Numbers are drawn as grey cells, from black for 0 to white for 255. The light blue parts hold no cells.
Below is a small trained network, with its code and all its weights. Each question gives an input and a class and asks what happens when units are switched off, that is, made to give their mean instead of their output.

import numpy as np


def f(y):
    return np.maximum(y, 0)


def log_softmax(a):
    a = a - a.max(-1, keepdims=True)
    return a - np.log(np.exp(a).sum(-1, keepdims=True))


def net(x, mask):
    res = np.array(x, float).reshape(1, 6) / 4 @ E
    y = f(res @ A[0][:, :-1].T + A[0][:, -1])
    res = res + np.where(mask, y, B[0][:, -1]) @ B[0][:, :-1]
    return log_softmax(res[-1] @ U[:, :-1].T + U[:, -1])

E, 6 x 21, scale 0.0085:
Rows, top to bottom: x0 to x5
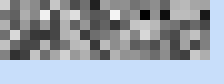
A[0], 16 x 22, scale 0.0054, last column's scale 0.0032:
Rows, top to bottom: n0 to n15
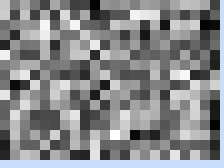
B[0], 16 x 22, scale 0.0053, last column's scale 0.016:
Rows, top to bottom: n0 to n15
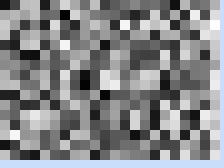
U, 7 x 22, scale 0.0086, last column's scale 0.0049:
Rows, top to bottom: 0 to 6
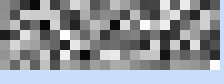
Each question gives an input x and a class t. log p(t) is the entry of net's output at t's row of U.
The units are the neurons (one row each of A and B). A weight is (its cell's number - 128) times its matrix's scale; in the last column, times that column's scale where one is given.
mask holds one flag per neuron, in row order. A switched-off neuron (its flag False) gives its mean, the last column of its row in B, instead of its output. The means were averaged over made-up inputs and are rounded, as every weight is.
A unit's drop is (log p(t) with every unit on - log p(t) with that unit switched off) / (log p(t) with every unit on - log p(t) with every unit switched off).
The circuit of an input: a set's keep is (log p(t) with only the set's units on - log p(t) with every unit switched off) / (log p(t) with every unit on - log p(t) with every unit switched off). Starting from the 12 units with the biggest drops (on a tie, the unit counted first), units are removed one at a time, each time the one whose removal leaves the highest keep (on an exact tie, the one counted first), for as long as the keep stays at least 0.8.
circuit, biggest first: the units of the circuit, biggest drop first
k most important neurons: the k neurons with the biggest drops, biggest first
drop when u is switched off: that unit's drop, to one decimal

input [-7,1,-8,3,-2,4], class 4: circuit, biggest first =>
n13
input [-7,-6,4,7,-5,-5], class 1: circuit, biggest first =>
n11, n2
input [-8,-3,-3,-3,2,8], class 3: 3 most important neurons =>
n4, n7, n14
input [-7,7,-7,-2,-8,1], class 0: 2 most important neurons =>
n15, n10
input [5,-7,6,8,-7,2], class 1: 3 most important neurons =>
n11, n2, n5
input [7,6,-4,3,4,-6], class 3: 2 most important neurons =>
n9, n0
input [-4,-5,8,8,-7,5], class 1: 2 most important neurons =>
n11, n13
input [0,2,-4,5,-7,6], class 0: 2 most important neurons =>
n15, n10
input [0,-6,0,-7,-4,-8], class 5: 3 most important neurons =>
n7, n2, n11
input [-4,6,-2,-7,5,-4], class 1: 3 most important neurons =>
n3, n15, n10
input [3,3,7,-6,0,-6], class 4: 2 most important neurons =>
n1, n11
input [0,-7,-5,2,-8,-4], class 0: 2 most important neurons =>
n15, n2
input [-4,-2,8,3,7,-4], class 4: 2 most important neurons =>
n1, n15
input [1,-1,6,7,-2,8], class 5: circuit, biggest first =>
n8
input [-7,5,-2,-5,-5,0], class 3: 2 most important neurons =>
n4, n11
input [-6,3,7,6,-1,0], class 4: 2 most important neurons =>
n1, n3
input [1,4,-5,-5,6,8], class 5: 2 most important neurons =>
n8, n15
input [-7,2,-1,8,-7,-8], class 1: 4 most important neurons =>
n11, n12, n8, n5
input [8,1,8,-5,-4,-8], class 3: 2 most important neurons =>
n9, n0
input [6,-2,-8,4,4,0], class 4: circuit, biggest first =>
n13
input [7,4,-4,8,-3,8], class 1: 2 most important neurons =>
n11, n12
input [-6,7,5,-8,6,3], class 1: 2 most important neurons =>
n3, n15
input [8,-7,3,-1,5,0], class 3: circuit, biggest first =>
n2, n0
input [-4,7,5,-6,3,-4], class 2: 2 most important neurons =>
n2, n11
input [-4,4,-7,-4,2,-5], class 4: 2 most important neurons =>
n13, n8
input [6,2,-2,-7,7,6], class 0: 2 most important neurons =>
n5, n11
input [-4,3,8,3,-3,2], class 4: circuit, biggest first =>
n1
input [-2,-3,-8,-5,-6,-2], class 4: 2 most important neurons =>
n13, n5
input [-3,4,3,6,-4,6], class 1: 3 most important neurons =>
n11, n12, n7
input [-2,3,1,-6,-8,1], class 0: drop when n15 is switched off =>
0.4
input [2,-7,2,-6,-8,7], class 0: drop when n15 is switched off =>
0.4
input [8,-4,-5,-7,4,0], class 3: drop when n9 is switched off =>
0.4
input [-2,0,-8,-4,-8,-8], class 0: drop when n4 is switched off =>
0.0
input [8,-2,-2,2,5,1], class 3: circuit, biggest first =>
n0
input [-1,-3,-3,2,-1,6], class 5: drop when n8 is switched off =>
0.2
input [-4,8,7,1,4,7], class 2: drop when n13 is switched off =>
0.1
